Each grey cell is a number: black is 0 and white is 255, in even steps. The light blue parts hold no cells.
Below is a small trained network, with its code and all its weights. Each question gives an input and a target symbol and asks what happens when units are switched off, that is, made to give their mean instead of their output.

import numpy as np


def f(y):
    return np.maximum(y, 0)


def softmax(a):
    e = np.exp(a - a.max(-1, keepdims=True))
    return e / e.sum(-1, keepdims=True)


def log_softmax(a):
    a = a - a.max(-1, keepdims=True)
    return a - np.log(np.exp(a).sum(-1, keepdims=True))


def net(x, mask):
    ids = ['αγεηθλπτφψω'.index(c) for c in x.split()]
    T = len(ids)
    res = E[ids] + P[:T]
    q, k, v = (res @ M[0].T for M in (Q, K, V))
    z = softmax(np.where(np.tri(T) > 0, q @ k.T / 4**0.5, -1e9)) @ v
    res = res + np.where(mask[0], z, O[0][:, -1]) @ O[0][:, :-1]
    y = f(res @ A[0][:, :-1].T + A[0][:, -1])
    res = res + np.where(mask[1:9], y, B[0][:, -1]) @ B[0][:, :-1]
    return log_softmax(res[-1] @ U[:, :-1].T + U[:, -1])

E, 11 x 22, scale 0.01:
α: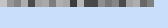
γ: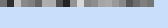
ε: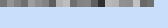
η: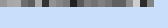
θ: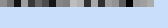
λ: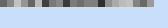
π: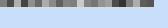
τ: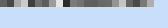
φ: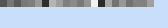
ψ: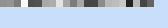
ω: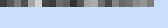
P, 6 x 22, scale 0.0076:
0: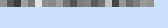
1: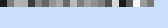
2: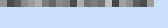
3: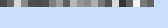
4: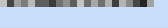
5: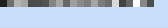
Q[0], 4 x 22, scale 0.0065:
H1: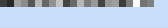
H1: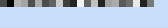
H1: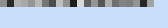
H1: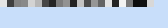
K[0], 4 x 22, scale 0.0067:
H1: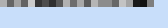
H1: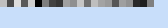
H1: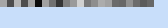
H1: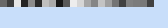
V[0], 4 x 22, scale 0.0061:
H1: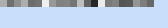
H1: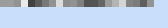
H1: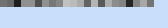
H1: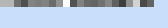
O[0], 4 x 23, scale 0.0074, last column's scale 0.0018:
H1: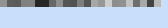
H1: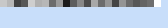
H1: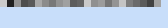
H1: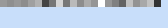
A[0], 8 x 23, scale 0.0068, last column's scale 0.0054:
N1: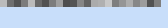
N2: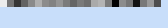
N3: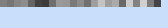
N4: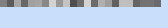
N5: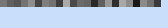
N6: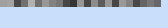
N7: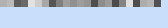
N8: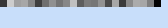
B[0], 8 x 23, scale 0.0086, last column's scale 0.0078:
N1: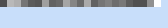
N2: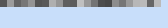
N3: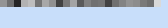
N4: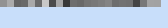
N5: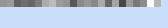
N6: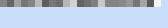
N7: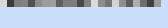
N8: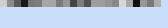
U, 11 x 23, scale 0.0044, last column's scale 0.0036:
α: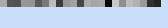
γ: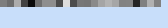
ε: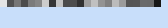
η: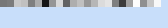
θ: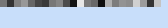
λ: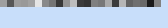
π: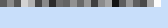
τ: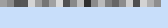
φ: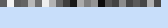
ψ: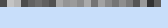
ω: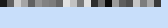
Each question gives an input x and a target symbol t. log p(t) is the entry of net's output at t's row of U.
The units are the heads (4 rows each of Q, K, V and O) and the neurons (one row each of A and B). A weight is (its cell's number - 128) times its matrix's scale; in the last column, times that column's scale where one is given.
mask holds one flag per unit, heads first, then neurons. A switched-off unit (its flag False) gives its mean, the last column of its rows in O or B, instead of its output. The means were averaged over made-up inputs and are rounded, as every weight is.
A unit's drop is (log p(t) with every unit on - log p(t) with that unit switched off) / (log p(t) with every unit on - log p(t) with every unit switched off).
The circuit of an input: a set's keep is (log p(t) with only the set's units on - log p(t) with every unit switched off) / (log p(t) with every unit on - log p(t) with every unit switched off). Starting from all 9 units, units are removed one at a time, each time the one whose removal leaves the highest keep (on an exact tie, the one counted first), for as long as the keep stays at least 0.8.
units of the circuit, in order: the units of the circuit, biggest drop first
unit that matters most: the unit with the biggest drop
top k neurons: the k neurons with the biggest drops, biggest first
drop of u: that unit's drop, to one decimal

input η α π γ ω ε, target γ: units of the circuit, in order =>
(N8 H1)
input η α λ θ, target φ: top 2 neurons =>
(N6 N8)
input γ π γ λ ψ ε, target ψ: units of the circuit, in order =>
(H1 N1 N6 N2)
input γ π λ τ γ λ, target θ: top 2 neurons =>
(N6 N1)
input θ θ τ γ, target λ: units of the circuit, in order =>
(H1 N6)
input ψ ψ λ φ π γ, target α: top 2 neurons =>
(N3 N8)
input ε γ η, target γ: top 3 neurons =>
(N5 N6 N3)
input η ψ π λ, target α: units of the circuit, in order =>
(H1 N3)
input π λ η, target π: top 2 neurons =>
(N3 N4)
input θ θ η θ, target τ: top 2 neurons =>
(N8 N1)
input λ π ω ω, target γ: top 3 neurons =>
(N8 N3 N2)
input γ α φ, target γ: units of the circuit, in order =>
(H1 N5 N6)
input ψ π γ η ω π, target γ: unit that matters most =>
N8
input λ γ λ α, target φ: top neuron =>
(N6)
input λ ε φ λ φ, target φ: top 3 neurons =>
(N6 N4 N2)
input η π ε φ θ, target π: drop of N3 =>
0.5
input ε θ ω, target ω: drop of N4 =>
0.0
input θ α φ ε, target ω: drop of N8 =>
0.1
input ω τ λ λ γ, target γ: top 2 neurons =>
(N5 N3)
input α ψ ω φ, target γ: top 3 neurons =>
(N8 N3 N2)
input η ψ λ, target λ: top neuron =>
(N6)
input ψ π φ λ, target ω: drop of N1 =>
-0.1
